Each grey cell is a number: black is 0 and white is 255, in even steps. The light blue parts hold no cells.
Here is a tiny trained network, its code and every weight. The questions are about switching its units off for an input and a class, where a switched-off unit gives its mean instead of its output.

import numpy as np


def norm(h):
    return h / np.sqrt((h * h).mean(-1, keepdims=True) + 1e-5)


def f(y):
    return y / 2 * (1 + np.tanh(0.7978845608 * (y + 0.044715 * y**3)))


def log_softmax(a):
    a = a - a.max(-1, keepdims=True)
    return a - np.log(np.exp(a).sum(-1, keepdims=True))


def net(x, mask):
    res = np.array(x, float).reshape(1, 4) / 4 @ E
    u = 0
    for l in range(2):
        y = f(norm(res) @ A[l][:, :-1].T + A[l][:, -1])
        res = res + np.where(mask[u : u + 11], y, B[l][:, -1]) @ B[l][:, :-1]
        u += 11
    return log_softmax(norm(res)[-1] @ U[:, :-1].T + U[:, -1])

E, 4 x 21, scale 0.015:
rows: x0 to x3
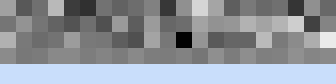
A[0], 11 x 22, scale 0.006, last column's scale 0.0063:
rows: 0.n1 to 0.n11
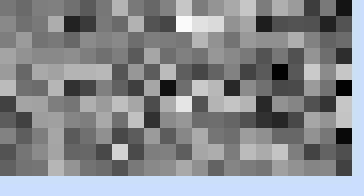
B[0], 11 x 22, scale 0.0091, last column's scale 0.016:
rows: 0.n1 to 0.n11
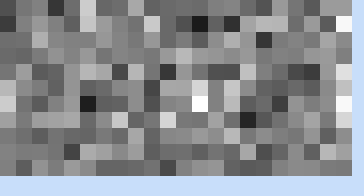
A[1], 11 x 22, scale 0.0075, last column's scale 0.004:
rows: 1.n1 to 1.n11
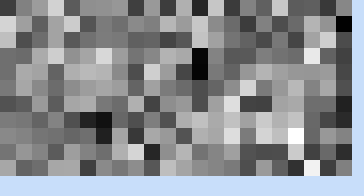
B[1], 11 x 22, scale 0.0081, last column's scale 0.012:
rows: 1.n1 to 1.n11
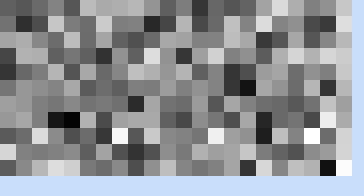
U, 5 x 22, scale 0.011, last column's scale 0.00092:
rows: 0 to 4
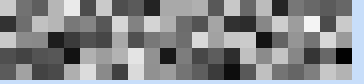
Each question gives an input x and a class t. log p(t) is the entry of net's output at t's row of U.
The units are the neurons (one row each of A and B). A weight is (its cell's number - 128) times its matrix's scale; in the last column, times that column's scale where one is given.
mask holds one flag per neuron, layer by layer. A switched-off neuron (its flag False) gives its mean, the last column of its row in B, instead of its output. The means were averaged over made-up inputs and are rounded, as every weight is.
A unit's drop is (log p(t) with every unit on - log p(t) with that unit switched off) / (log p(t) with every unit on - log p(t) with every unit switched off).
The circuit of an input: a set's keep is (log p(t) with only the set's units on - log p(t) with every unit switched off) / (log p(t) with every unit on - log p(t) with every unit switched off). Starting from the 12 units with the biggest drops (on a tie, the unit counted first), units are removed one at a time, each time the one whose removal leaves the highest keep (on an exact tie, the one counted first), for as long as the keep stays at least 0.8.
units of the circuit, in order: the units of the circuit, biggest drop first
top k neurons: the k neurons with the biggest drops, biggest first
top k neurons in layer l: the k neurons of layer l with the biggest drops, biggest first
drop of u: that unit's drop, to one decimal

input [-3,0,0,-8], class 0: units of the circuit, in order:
(0.n2)
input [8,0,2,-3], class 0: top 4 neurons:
(0.n6, 1.n11, 1.n9, 1.n4)
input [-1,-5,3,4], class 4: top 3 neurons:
(0.n5, 0.n7, 0.n6)
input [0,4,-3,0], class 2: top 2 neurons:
(0.n7, 0.n5)
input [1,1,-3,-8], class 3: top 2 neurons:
(0.n2, 0.n7)
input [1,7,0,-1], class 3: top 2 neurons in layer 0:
(0.n7, 0.n6)
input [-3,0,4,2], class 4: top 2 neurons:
(0.n7, 1.n9)
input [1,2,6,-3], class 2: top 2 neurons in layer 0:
(0.n2, 0.n8)
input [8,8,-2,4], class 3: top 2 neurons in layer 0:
(0.n2, 0.n7)
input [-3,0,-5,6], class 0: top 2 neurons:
(0.n7, 1.n2)
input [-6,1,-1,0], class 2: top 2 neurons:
(0.n8, 0.n5)
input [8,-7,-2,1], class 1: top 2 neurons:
(0.n2, 0.n7)
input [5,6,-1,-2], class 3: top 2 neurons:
(0.n2, 0.n7)
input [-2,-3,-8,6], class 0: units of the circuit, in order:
(0.n7)
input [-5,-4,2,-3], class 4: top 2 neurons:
(0.n5, 0.n7)
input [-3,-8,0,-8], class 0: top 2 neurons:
(0.n2, 0.n8)
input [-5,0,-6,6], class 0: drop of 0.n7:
0.2
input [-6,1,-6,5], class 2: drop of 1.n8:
0.2
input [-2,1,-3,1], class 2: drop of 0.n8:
0.1
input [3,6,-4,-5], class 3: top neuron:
(0.n2)
